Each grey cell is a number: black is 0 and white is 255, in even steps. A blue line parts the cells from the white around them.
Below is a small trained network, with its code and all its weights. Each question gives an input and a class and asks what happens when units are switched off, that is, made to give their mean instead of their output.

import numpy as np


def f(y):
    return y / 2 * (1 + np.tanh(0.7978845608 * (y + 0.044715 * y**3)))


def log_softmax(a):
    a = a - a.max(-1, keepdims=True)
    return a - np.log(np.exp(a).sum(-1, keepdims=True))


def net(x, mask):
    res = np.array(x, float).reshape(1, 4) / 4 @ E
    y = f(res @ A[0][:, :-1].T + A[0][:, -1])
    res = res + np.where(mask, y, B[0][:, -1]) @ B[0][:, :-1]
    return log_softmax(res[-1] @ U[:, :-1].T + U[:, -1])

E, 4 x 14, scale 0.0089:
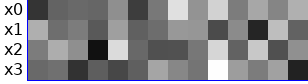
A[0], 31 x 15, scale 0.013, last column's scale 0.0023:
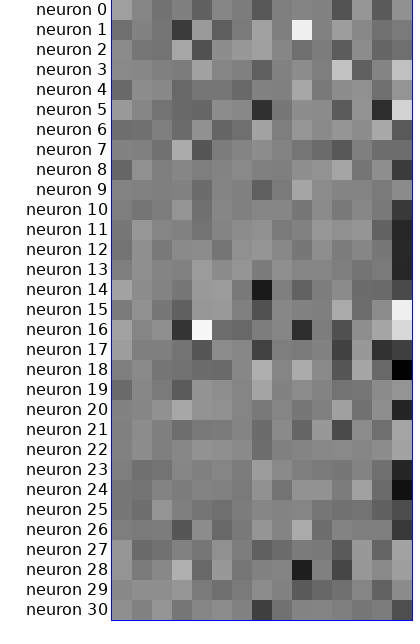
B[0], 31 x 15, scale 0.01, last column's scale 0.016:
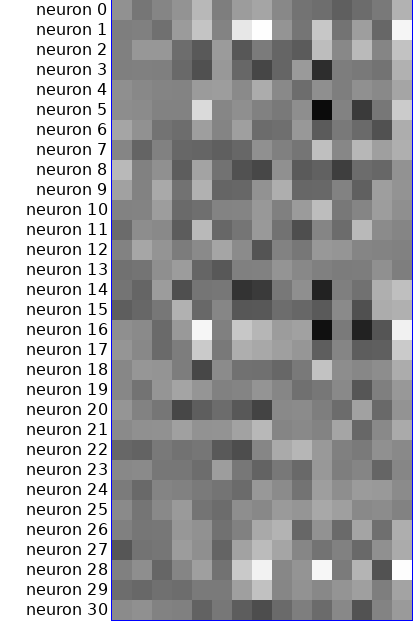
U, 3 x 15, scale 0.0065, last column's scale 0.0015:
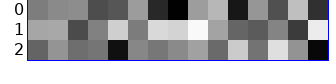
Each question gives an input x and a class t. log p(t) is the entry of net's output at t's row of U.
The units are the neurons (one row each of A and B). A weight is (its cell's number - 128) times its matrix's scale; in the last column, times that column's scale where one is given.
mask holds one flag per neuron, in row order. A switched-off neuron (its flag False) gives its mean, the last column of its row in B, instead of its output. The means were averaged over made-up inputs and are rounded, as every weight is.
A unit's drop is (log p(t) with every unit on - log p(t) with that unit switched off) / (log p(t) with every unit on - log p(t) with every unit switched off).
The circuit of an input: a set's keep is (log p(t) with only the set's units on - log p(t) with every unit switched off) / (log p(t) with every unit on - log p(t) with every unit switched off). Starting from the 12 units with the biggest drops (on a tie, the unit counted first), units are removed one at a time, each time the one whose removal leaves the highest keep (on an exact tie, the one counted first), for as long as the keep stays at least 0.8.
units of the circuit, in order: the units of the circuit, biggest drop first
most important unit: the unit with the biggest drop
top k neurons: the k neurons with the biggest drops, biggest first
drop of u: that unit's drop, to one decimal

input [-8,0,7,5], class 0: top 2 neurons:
neuron 14; neuron 28
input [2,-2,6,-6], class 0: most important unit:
neuron 28
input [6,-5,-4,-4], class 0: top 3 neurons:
neuron 1; neuron 28; neuron 16
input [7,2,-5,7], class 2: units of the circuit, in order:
neuron 16; neuron 18
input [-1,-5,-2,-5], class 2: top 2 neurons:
neuron 16; neuron 5
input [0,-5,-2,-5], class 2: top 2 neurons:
neuron 16; neuron 5
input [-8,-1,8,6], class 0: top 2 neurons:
neuron 14; neuron 28
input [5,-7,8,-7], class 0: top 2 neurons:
neuron 3; neuron 28
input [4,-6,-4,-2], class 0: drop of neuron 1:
0.3
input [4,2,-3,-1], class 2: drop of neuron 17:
0.1
